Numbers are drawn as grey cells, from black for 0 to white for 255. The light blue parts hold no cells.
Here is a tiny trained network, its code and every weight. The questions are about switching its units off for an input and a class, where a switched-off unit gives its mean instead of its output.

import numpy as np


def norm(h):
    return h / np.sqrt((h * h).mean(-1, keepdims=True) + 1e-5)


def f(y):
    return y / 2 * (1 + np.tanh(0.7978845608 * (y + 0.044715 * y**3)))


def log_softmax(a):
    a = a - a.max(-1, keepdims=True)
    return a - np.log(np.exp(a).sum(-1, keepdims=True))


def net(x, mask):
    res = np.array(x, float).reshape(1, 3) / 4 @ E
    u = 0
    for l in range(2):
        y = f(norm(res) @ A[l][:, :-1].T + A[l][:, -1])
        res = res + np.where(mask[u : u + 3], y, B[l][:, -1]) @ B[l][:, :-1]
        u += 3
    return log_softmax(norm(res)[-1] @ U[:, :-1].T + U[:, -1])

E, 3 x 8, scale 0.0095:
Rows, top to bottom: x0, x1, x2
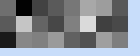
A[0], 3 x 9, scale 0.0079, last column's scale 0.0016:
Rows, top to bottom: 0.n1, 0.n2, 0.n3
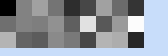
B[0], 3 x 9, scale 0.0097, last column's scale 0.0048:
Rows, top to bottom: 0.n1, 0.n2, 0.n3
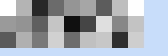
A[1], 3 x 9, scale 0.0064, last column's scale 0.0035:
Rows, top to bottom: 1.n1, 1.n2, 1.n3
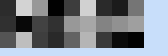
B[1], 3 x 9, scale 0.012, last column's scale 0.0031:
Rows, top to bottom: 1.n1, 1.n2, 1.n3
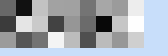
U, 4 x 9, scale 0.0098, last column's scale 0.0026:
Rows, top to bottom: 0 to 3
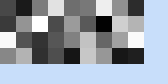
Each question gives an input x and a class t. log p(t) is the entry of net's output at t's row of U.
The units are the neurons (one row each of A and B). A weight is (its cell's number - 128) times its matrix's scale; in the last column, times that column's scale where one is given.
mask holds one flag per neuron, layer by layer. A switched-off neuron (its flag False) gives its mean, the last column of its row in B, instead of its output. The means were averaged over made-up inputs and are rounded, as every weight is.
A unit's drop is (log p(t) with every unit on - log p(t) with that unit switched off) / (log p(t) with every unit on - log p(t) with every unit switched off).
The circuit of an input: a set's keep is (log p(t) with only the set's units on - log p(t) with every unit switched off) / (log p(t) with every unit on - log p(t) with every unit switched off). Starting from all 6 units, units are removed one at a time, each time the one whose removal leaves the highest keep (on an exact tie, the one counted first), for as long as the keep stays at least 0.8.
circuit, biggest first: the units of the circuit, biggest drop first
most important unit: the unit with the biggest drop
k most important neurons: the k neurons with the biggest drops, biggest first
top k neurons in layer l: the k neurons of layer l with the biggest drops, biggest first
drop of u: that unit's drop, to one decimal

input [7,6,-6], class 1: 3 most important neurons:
1.n2; 0.n1; 0.n3
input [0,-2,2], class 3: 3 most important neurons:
0.n3; 1.n1; 1.n3
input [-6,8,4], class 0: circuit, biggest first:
1.n1; 1.n3
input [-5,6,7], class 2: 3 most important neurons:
0.n1; 1.n2; 0.n3
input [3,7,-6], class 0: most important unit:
0.n1
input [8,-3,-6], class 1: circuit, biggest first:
1.n2; 0.n1
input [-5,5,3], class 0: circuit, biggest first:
1.n2; 1.n1
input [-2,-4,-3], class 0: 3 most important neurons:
0.n1; 1.n2; 0.n3
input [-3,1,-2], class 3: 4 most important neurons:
1.n2; 1.n1; 0.n2; 1.n3
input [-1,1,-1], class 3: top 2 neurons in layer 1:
1.n1; 1.n3
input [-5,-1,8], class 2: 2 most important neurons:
0.n1; 1.n2
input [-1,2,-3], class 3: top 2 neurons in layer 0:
0.n2; 0.n1
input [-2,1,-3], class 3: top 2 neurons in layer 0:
0.n2; 0.n1
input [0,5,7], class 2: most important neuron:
0.n1
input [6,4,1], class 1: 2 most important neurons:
1.n2; 0.n3
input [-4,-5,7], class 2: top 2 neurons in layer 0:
0.n1; 0.n2
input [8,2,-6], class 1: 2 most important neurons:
1.n2; 0.n1
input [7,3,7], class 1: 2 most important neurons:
1.n2; 0.n3
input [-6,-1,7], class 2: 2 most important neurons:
0.n1; 1.n2
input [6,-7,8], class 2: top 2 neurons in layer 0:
0.n1; 0.n2
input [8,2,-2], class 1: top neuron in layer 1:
1.n2
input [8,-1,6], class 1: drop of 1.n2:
0.9
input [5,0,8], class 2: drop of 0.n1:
1.2
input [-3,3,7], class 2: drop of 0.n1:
1.3
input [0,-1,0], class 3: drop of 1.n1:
0.2
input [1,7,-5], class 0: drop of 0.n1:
0.1
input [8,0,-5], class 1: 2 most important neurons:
1.n2; 0.n1
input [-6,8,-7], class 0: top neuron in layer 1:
1.n1
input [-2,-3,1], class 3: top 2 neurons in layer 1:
1.n1; 1.n3
